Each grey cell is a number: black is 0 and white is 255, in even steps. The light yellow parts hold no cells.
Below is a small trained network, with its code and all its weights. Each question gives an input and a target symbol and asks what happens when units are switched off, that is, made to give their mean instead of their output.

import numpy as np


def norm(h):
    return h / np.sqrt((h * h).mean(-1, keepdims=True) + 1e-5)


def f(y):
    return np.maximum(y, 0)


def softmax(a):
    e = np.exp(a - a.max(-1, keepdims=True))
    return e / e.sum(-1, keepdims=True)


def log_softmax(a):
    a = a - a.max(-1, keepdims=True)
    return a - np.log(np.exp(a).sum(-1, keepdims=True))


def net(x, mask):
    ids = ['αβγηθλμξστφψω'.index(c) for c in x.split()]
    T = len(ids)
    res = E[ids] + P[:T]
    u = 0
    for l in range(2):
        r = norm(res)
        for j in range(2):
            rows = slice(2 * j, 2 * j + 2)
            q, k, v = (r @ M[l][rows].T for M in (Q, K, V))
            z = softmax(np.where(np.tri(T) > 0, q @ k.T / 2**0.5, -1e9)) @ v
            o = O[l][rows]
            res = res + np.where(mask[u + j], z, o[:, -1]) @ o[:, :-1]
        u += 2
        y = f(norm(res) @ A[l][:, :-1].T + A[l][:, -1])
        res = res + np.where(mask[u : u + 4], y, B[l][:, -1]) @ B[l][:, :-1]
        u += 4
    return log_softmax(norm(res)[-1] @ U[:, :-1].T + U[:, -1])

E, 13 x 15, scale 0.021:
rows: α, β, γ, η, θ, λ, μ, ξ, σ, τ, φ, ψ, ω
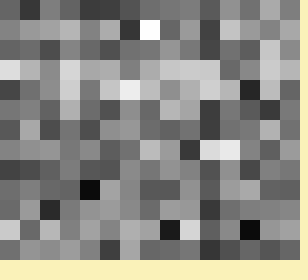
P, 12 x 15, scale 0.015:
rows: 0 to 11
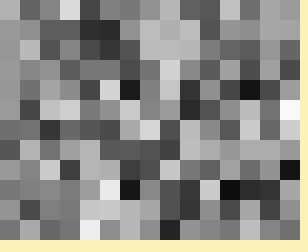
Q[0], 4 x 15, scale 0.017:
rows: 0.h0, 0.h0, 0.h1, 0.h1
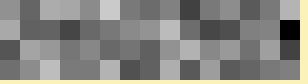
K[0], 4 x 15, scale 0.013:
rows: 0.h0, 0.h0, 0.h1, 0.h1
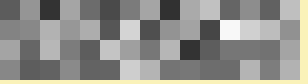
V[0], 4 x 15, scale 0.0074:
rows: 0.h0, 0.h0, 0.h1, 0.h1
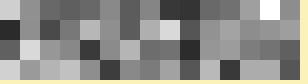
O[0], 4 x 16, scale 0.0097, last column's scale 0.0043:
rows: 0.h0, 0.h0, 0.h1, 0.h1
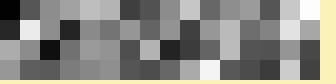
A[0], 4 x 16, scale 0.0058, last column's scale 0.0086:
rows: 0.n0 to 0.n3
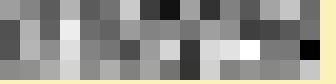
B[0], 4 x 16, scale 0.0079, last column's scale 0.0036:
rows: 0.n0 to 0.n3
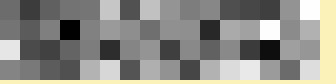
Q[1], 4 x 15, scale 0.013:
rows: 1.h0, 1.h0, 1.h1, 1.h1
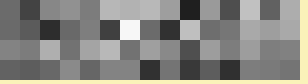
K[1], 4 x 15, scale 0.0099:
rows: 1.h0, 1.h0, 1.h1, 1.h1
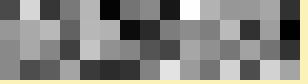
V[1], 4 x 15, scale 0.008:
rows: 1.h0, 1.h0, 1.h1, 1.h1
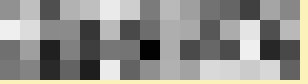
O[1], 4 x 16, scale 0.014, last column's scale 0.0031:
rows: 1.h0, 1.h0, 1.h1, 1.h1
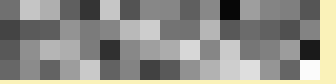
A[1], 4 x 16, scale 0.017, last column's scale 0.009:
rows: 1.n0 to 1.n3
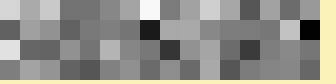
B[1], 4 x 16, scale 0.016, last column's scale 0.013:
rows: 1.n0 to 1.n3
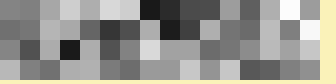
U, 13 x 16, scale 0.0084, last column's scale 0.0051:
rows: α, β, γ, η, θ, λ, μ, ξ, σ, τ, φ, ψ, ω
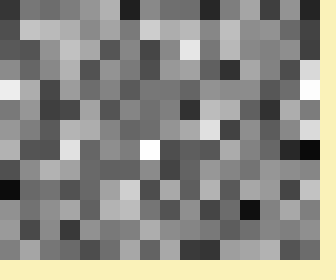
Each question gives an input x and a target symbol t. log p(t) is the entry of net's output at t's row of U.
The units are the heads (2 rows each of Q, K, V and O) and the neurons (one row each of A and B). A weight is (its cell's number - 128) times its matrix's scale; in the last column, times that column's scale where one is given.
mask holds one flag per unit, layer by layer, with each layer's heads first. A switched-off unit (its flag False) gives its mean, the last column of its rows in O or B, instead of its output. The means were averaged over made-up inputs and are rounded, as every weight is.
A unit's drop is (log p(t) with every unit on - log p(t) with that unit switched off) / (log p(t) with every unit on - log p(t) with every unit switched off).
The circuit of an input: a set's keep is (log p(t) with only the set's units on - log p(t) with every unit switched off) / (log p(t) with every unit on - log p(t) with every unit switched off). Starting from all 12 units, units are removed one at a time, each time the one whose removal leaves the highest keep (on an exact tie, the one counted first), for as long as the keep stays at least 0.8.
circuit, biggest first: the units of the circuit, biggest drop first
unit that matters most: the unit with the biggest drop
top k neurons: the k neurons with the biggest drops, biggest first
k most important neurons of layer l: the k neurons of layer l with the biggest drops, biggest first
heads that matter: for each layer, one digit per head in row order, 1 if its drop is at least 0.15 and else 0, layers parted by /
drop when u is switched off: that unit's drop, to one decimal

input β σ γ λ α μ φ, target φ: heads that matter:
10 / 00
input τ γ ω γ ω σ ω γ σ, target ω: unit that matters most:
0.h0
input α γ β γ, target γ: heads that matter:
00 / 10
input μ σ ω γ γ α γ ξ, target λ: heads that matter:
00 / 00
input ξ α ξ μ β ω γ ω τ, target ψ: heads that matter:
11 / 00
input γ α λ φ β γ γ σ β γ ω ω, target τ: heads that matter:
00 / 10
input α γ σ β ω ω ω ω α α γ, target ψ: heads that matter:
11 / 00
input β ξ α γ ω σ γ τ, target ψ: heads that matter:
10 / 00
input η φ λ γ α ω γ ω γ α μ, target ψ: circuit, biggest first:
(0.h0; 1.n2)
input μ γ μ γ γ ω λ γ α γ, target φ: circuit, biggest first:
(0.h0; 1.n0)
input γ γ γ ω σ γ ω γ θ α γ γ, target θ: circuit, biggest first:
(1.h0; 0.h0; 1.n3)
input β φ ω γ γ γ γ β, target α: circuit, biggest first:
(1.n1; 1.h1)
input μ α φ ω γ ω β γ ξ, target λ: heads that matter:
01 / 00
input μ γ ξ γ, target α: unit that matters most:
0.h1
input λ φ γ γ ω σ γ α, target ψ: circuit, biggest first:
(0.h0; 0.h1; 1.n2)
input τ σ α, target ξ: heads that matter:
01 / 00
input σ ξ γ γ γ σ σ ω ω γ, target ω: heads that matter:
11 / 00
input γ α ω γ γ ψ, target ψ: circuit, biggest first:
(1.n2; 1.h1)
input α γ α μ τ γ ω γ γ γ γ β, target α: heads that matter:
10 / 01
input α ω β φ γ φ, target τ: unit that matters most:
1.h0
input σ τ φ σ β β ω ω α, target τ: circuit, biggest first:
(1.h0; 1.n1)
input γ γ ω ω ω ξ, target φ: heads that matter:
00 / 01
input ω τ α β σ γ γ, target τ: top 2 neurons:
(1.n1; 1.n2)
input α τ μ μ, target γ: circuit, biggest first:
(1.h0; 1.n1)
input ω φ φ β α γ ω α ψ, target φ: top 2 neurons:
(1.n0; 0.n3)
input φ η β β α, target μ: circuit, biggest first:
(1.h0; 1.n3; 0.h1)
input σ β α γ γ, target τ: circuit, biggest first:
(1.h0; 1.n1; 0.h1)
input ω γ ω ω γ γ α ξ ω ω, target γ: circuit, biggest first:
(1.h0)
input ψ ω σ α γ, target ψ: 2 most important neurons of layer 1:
(1.n2; 1.n1)
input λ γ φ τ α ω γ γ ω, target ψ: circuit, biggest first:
(0.h0; 0.h1; 1.n2)
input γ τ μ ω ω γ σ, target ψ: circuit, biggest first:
(0.h0; 1.n2; 0.h1)
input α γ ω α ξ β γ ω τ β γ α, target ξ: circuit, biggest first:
(0.h1; 0.h0)
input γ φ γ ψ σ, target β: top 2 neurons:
(1.n3; 1.n1)
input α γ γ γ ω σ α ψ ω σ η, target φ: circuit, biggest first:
(1.n0)
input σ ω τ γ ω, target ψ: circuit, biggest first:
(0.h0; 1.n2)
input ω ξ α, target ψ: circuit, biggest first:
(0.h1; 1.n2; 0.h0)
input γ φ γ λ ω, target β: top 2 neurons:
(1.n3; 1.n1)
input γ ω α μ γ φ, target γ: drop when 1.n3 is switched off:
0.0
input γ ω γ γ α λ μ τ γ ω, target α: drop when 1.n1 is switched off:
0.4
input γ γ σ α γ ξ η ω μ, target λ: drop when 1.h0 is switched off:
0.1
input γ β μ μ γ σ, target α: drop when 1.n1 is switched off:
0.3
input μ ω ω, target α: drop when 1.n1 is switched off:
0.2
